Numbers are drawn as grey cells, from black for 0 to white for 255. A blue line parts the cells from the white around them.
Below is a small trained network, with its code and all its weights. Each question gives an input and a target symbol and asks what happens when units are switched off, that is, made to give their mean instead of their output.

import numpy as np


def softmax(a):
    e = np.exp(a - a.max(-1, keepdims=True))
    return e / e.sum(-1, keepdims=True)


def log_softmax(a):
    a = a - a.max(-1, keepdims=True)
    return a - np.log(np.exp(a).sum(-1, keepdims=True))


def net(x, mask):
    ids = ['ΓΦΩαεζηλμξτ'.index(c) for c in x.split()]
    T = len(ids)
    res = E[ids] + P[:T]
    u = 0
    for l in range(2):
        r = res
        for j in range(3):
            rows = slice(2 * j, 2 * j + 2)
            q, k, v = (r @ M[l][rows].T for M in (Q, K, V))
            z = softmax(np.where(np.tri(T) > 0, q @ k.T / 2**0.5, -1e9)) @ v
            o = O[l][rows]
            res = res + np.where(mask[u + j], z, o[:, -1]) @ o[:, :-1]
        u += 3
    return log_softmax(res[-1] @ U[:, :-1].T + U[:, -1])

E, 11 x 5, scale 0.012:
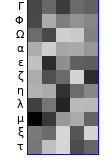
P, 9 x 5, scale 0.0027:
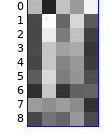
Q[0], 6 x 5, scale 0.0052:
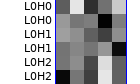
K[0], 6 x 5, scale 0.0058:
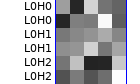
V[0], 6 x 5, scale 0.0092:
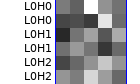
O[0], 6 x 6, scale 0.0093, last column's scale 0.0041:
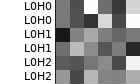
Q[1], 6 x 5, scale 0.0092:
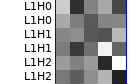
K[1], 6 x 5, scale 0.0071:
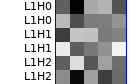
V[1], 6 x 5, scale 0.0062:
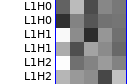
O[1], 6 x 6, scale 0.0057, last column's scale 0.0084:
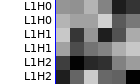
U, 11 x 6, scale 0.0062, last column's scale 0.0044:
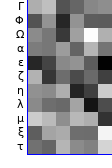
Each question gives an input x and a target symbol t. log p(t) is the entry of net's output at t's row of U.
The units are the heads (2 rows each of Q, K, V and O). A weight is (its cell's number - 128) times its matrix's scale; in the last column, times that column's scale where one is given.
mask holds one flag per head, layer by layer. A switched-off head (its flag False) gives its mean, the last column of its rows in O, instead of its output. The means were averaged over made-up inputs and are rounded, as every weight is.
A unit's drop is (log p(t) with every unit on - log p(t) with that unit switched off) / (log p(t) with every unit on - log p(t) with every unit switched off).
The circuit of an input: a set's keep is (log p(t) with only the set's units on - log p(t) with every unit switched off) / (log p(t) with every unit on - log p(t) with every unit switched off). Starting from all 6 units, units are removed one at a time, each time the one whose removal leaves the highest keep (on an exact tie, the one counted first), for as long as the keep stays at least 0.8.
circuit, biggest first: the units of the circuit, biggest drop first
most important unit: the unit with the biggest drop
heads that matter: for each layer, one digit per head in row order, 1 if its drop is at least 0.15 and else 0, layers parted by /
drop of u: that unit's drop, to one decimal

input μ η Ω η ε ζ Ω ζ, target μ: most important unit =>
L1H2
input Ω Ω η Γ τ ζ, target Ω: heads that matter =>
101 / 100
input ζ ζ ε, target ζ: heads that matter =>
010 / 011
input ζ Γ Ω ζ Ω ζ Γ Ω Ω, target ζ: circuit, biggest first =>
[L0H1; L1H1; L1H2; L0H0]
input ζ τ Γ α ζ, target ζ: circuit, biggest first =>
[L0H1; L1H1; L1H2]
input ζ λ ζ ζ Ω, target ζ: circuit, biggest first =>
[L0H1; L1H1; L1H2]
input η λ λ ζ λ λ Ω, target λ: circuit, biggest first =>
[L1H0; L0H0; L1H1; L0H2]
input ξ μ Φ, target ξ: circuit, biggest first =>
[L0H0; L1H2; L0H1]
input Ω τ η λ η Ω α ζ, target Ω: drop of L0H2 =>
0.2
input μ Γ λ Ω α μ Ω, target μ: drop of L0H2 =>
0.1
